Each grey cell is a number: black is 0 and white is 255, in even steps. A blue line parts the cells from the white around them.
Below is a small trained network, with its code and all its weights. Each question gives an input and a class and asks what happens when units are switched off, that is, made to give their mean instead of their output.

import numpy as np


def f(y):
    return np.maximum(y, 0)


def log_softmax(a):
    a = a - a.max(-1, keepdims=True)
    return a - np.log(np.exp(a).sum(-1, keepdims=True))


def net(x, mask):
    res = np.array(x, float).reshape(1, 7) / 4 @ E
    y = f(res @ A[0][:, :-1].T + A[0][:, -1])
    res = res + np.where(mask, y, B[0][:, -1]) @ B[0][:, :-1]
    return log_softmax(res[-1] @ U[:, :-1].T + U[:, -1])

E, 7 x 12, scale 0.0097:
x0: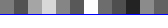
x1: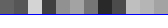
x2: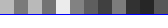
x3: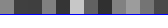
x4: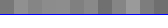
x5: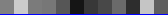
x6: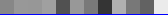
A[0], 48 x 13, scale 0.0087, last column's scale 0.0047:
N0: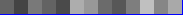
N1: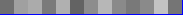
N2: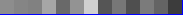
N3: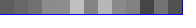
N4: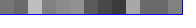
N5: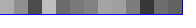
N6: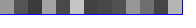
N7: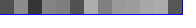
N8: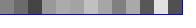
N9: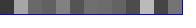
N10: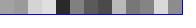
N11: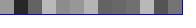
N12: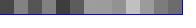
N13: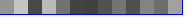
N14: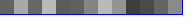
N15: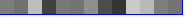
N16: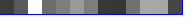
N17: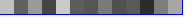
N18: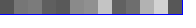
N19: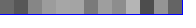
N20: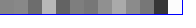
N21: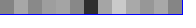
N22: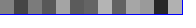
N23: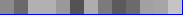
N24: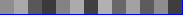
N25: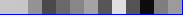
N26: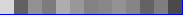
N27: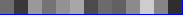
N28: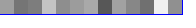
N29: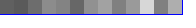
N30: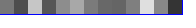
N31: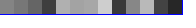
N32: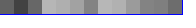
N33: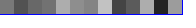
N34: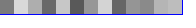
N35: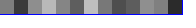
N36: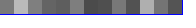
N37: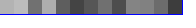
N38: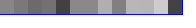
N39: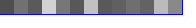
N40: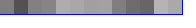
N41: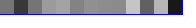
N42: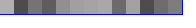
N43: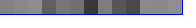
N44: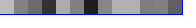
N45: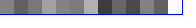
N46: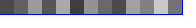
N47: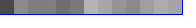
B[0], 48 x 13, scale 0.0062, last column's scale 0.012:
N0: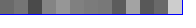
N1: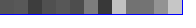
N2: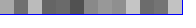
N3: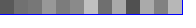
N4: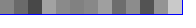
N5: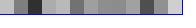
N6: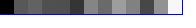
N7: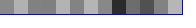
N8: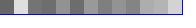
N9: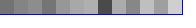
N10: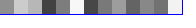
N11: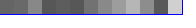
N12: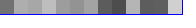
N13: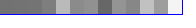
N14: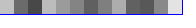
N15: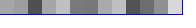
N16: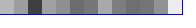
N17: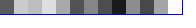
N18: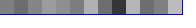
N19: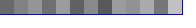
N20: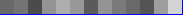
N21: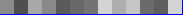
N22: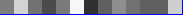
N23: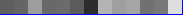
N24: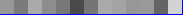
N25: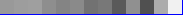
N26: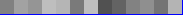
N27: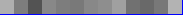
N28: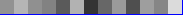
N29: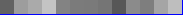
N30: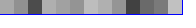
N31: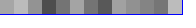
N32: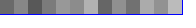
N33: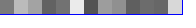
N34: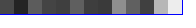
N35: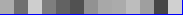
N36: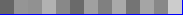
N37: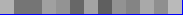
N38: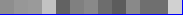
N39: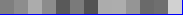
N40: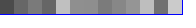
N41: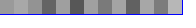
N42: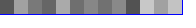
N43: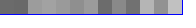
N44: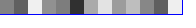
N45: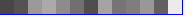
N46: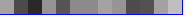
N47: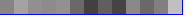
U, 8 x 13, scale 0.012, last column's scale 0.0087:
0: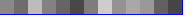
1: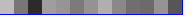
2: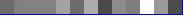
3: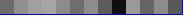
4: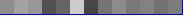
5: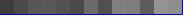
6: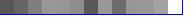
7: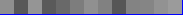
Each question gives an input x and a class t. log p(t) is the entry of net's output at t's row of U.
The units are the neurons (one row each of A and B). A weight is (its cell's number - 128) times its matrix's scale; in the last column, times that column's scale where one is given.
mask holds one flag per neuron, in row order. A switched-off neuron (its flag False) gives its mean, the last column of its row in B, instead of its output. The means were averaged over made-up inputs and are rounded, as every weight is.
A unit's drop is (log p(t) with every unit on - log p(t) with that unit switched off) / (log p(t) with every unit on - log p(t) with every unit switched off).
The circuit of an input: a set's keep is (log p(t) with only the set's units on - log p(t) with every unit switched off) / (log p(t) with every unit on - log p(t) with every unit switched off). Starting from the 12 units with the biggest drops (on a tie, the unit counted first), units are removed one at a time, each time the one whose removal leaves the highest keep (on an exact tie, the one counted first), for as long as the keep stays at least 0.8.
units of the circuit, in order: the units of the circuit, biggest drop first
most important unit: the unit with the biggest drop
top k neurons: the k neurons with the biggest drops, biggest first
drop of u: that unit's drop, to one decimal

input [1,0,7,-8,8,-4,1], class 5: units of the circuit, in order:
[N34]
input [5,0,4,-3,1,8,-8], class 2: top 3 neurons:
[N9, N13, N10]
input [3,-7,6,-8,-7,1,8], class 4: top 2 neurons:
[N10, N28]
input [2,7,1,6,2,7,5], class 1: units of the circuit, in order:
[N16, N15]
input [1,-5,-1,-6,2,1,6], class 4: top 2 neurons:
[N10, N6]
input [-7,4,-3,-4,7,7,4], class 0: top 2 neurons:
[N21, N44]
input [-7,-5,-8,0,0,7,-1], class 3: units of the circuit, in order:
[N12, N7]
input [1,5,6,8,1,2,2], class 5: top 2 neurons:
[N6, N12]
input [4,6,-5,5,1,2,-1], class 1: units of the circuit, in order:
[N15, N30, N16]
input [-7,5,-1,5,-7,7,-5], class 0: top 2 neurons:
[N44, N24]
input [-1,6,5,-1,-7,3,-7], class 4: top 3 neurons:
[N22, N33, N31]
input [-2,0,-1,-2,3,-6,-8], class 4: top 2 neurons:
[N22, N33]
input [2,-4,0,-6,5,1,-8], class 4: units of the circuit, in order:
[N33, N22]
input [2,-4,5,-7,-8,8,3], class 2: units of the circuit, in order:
[N13]
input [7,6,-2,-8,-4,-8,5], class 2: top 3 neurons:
[N8, N40, N41]
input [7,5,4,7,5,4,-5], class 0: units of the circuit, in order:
[N35, N11]
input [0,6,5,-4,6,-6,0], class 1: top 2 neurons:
[N46, N16]
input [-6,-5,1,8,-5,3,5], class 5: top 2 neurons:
[N6, N35]
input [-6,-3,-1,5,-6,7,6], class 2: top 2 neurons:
[N13, N36]
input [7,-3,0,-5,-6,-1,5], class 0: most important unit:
N35
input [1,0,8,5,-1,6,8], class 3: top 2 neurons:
[N17, N25]
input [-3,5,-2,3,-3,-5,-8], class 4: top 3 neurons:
[N22, N31, N33]
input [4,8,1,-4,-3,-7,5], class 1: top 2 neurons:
[N16, N46]
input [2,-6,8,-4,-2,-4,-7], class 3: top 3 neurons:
[N17, N26, N10]
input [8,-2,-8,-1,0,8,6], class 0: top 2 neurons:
[N39, N23]
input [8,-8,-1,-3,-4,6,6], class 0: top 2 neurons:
[N35, N39]
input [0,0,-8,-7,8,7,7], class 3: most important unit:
N7
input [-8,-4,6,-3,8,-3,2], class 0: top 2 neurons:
[N44, N21]
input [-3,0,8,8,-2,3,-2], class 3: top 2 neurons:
[N17, N34]
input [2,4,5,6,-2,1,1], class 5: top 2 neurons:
[N6, N12]
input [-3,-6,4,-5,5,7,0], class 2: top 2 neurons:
[N13, N9]
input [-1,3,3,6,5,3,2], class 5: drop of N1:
-0.1
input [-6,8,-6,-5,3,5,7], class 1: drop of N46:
0.2
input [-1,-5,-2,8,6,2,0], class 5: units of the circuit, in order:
[N6]
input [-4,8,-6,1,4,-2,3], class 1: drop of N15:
0.1
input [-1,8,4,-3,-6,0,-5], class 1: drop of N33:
0.0
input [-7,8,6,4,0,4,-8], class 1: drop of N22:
0.1
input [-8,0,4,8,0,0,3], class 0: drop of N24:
0.2
